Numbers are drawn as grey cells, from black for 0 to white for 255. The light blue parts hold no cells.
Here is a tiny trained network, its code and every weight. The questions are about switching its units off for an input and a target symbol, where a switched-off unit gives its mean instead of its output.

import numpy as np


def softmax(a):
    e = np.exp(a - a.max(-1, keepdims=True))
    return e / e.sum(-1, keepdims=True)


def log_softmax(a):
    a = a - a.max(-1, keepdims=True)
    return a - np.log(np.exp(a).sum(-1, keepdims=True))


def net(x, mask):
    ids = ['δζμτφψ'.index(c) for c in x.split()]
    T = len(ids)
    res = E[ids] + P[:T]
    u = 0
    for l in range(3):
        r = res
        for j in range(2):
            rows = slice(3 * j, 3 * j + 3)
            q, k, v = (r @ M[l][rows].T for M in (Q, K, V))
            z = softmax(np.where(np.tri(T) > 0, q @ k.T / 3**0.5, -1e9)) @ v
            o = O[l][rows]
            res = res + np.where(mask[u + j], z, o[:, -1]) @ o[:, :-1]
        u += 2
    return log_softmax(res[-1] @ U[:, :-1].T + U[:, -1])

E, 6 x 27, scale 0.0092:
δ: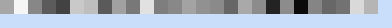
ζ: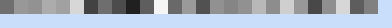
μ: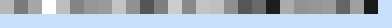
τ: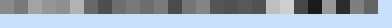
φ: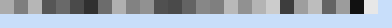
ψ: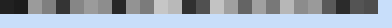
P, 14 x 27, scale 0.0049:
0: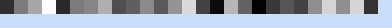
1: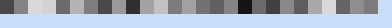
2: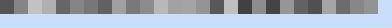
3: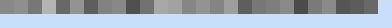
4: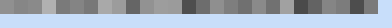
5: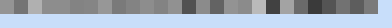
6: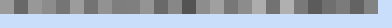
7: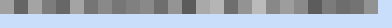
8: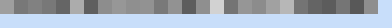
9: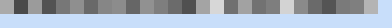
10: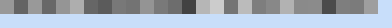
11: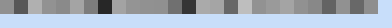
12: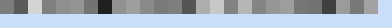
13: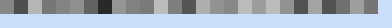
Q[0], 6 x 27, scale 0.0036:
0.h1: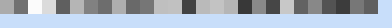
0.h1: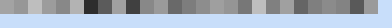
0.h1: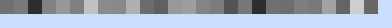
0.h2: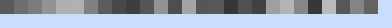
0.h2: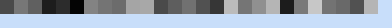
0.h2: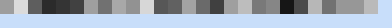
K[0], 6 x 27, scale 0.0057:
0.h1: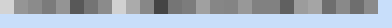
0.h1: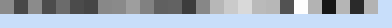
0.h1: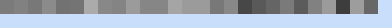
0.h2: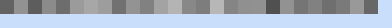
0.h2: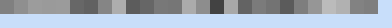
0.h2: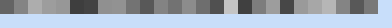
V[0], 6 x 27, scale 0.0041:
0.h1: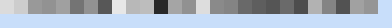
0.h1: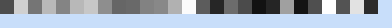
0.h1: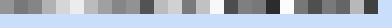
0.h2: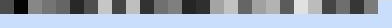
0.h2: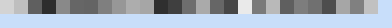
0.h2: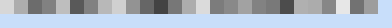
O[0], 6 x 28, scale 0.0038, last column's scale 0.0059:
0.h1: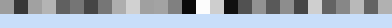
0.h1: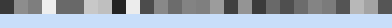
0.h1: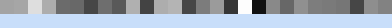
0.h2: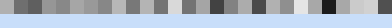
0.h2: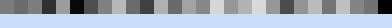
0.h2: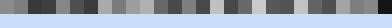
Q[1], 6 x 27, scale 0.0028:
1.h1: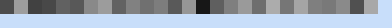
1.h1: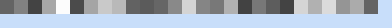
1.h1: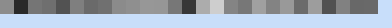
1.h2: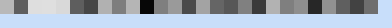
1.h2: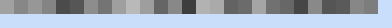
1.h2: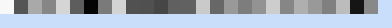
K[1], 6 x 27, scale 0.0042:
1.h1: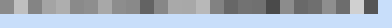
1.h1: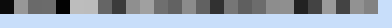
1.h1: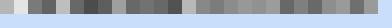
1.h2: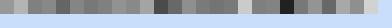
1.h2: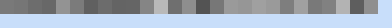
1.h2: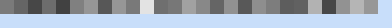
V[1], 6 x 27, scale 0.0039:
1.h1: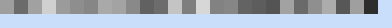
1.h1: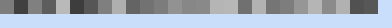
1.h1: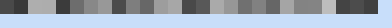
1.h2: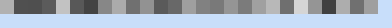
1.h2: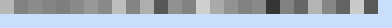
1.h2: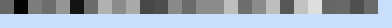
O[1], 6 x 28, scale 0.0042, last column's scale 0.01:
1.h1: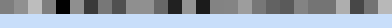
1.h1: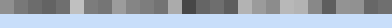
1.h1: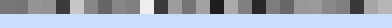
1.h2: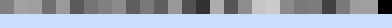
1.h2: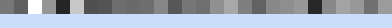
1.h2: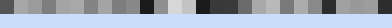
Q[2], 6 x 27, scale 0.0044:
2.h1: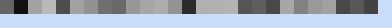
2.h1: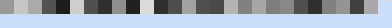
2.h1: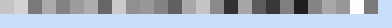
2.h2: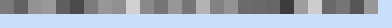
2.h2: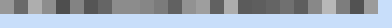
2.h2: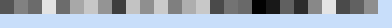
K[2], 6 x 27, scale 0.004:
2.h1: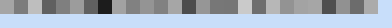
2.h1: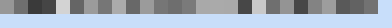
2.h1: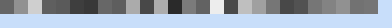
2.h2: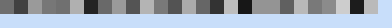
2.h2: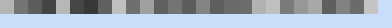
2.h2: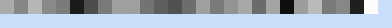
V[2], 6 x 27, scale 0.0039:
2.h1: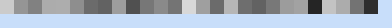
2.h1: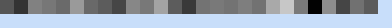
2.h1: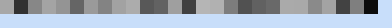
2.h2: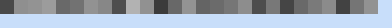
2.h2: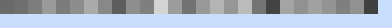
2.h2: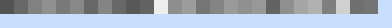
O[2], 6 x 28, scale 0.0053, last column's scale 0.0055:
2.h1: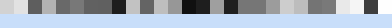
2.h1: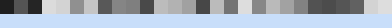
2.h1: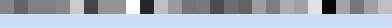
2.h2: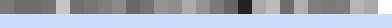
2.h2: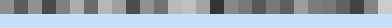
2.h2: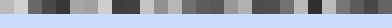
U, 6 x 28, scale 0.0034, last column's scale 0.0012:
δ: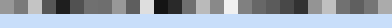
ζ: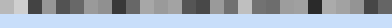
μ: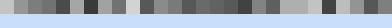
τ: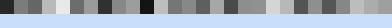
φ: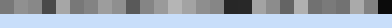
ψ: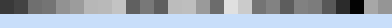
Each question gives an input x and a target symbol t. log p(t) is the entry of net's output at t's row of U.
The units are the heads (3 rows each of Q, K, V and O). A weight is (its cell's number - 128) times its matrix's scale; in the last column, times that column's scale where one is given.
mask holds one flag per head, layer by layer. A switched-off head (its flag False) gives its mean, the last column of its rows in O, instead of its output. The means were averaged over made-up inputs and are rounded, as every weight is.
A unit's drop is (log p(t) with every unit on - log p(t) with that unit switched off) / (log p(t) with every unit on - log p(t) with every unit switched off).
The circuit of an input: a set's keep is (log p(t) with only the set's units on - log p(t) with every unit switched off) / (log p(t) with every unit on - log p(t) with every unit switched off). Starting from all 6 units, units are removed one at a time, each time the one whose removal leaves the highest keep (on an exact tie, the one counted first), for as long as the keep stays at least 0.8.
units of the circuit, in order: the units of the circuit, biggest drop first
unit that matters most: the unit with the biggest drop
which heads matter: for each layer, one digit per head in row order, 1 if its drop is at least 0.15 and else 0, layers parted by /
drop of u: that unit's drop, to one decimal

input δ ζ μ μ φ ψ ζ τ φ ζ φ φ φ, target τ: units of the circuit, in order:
1.h2; 0.h2
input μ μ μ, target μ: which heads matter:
00 / 01 / 10
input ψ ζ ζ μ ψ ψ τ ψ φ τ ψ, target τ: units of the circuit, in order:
0.h2; 2.h1; 2.h2
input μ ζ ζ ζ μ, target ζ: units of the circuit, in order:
2.h1; 2.h2
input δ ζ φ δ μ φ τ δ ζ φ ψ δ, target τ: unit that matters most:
1.h1
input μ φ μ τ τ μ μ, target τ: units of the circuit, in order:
0.h1; 1.h1; 1.h2; 0.h2
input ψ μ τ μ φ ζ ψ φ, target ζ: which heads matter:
10 / 01 / 11
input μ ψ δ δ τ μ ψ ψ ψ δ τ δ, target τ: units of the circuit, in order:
2.h1; 0.h2
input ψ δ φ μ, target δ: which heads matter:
11 / 01 / 10
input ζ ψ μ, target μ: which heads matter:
10 / 01 / 10
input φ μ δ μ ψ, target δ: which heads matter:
01 / 01 / 10
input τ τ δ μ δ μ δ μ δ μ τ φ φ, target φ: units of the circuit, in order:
0.h1; 1.h2; 0.h2; 2.h2
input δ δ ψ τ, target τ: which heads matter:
10 / 00 / 11
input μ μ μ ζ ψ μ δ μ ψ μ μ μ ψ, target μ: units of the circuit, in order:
2.h1; 1.h1
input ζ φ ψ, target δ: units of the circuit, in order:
2.h1; 1.h2; 0.h1
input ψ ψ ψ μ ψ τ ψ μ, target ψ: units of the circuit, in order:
2.h1; 1.h1
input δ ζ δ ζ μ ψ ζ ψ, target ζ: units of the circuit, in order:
2.h1; 0.h1; 0.h2; 2.h2
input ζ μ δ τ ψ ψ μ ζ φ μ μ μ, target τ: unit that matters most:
1.h1
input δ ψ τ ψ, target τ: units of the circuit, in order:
2.h1; 0.h2
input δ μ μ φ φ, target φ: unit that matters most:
1.h2
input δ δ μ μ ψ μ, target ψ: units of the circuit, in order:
2.h1; 0.h1; 1.h1
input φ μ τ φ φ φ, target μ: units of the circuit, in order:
0.h2; 2.h1; 0.h1; 1.h2
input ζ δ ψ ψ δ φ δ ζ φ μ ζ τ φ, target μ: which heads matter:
11 / 10 / 11
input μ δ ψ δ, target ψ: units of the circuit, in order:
2.h1; 0.h1
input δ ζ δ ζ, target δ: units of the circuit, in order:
1.h2; 0.h2
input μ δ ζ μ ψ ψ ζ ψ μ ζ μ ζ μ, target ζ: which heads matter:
10 / 11 / 11
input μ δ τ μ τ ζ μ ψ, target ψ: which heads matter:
11 / 00 / 10
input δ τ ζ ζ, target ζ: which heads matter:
10 / 01 / 10
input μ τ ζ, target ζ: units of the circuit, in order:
2.h1; 1.h1; 0.h1
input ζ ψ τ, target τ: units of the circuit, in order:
2.h1
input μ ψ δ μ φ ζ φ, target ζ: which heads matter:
11 / 01 / 11
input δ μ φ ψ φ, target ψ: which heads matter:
11 / 11 / 11
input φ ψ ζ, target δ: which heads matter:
11 / 01 / 10
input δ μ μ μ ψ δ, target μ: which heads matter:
01 / 01 / 10
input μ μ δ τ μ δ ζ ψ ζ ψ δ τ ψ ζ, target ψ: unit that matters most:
0.h1
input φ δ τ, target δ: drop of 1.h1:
-0.1
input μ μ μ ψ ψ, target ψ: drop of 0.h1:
0.2
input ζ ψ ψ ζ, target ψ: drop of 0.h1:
0.1
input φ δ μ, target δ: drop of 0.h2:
0.7
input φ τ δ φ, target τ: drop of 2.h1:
0.2
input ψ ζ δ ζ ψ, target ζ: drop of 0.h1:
0.2
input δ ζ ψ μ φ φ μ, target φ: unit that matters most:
1.h1
